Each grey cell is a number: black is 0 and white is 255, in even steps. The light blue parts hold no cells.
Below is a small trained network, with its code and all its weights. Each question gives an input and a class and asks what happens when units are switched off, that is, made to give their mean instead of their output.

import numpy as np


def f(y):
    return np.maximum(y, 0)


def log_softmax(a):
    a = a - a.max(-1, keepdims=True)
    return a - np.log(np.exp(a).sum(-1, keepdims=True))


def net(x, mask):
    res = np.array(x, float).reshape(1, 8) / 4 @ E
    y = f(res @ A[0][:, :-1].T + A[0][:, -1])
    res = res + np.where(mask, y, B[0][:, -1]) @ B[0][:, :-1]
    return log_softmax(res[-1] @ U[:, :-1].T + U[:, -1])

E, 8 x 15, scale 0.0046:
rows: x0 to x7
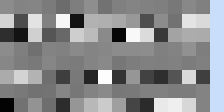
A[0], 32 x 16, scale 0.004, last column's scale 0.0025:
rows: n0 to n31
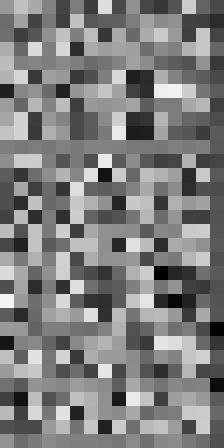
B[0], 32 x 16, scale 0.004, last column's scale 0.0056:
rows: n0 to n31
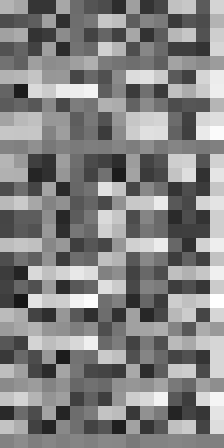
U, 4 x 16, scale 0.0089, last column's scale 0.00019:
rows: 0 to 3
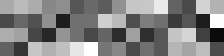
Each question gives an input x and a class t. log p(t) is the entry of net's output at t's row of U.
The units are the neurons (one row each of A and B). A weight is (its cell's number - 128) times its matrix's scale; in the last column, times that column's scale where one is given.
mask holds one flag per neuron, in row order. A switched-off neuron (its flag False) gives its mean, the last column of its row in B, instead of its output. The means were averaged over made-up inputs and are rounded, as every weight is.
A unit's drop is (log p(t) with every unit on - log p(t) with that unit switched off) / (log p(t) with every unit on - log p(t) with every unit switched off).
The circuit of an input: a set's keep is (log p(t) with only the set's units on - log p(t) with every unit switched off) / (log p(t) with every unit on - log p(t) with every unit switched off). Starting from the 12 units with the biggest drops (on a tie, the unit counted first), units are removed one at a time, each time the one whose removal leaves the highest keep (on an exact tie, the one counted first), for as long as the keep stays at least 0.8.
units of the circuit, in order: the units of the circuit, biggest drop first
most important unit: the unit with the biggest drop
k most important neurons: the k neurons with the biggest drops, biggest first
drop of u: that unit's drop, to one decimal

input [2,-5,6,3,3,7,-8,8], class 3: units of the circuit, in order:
[n6]
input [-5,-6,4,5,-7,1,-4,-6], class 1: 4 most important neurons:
[n15, n20, n13, n6]
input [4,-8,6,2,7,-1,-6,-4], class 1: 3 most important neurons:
[n15, n20, n13]
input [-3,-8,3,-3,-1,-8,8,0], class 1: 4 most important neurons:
[n15, n20, n13, n1]
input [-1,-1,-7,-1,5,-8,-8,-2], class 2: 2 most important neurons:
[n12, n30]
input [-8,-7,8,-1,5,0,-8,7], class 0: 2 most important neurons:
[n28, n17]
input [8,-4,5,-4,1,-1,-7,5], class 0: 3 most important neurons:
[n28, n17, n21]
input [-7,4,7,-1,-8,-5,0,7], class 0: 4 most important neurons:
[n28, n17, n14, n21]
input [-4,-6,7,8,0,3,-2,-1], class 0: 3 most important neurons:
[n28, n17, n14]
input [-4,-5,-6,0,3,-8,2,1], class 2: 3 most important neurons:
[n12, n30, n22]
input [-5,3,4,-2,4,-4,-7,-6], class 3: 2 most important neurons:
[n21, n19]
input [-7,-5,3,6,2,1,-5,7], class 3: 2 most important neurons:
[n6, n24]
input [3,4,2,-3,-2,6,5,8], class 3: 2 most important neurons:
[n6, n24]
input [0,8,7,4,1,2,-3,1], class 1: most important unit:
n29
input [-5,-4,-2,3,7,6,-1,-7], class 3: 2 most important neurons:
[n21, n19]
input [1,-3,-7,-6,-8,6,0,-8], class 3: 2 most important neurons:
[n21, n19]
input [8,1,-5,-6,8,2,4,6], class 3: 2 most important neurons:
[n6, n24]
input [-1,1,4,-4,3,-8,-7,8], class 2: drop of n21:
0.2
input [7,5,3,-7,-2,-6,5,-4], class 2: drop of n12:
0.3
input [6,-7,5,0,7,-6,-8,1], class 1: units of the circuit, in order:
[n20]
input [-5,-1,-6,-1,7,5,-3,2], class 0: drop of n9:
0.2
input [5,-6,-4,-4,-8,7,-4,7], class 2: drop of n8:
-0.1
